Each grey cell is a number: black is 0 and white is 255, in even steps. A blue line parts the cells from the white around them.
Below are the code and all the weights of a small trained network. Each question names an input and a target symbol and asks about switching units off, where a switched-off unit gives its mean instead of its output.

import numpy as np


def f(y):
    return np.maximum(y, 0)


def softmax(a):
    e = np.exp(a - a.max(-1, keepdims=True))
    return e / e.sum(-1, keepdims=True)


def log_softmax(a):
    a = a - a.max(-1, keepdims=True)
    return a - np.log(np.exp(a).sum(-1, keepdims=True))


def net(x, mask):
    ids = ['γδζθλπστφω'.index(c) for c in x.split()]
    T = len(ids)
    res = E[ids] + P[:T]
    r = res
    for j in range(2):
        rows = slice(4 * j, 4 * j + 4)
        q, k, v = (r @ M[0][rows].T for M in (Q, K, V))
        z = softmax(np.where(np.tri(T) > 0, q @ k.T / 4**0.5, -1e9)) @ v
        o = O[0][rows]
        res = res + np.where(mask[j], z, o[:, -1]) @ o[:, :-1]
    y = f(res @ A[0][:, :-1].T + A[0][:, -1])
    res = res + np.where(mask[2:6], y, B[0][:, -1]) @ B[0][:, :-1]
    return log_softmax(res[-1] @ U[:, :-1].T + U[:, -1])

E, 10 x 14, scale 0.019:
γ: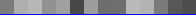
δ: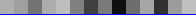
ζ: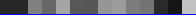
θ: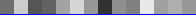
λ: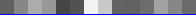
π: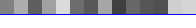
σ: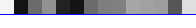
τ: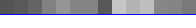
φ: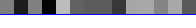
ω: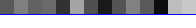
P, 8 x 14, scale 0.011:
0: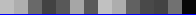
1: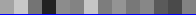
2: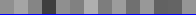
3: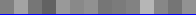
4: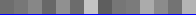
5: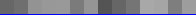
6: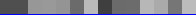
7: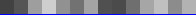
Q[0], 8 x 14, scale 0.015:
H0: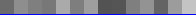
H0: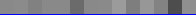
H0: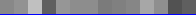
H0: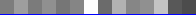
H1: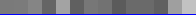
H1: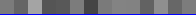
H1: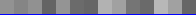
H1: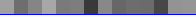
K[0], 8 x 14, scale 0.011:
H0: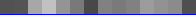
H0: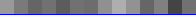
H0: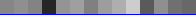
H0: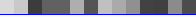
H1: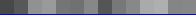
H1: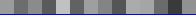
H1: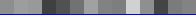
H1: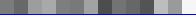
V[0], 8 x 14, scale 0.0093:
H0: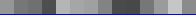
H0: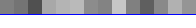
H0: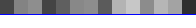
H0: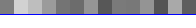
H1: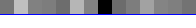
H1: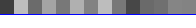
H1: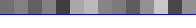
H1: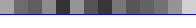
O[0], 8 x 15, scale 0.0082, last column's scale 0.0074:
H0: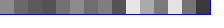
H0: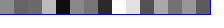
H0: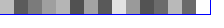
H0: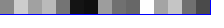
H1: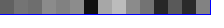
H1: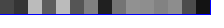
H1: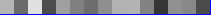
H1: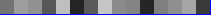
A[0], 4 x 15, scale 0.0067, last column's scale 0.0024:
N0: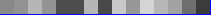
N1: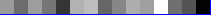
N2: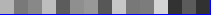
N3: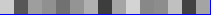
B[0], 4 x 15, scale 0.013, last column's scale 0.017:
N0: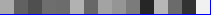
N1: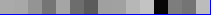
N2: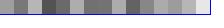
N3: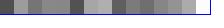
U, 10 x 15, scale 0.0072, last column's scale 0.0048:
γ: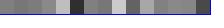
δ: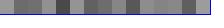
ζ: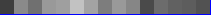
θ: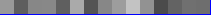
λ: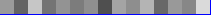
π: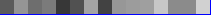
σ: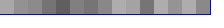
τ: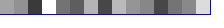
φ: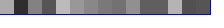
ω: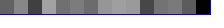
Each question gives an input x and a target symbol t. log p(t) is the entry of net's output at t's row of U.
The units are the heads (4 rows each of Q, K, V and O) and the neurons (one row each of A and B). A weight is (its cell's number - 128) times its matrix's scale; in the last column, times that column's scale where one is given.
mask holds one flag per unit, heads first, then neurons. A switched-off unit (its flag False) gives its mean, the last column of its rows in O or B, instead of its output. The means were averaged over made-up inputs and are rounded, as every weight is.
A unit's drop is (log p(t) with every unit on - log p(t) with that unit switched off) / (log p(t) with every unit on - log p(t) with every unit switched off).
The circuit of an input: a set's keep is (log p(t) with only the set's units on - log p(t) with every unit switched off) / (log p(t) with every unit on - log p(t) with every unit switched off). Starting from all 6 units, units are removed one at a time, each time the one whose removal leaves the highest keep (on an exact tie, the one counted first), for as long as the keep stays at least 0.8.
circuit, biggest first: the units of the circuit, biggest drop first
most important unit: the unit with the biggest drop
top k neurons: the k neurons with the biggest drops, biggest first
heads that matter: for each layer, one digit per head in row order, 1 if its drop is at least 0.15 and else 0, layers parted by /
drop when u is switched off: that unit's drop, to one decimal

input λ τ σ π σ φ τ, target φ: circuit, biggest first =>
(N0; H1)
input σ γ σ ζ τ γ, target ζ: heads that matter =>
10
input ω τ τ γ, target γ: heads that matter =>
01
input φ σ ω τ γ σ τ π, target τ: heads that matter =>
10
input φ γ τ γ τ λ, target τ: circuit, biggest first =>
(H1; H0; N2; N0)
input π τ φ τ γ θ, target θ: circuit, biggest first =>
(N1; H0)
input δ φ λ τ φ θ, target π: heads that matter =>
11
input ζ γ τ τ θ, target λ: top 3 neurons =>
(N1; N0; N3)
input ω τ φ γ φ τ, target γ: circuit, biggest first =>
(H1; N0)
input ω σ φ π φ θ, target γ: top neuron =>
(N0)
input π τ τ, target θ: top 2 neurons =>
(N1; N3)
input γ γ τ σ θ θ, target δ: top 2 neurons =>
(N0; N3)
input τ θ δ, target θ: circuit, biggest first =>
(H1; H0)
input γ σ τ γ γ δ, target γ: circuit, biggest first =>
(H0; H1)
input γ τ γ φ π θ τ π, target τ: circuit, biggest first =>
(N0; N2)
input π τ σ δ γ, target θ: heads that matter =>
10
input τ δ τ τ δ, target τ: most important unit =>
N2
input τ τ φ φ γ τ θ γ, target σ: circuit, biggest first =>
(N2; H0)
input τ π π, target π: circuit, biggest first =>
(H0; H1)
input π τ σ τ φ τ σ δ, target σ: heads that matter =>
11
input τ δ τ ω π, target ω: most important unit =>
H1
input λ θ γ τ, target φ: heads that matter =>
01
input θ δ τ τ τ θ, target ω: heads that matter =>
11
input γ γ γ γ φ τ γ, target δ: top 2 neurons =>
(N0; N3)
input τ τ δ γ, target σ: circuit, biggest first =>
(H0; N2)
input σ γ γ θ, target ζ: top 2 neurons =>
(N2; N1)
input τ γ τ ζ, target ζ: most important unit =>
H0
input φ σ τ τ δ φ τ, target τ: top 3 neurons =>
(N2; N0; N1)
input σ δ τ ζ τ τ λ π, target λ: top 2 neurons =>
(N0; N3)
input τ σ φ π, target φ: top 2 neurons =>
(N3; N2)
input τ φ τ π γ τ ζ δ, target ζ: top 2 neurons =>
(N2; N1)
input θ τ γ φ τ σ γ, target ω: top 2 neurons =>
(N0; N3)
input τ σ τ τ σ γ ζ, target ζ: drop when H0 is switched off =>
1.9
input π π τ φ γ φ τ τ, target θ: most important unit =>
N1
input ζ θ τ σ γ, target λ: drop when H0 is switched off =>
0.8
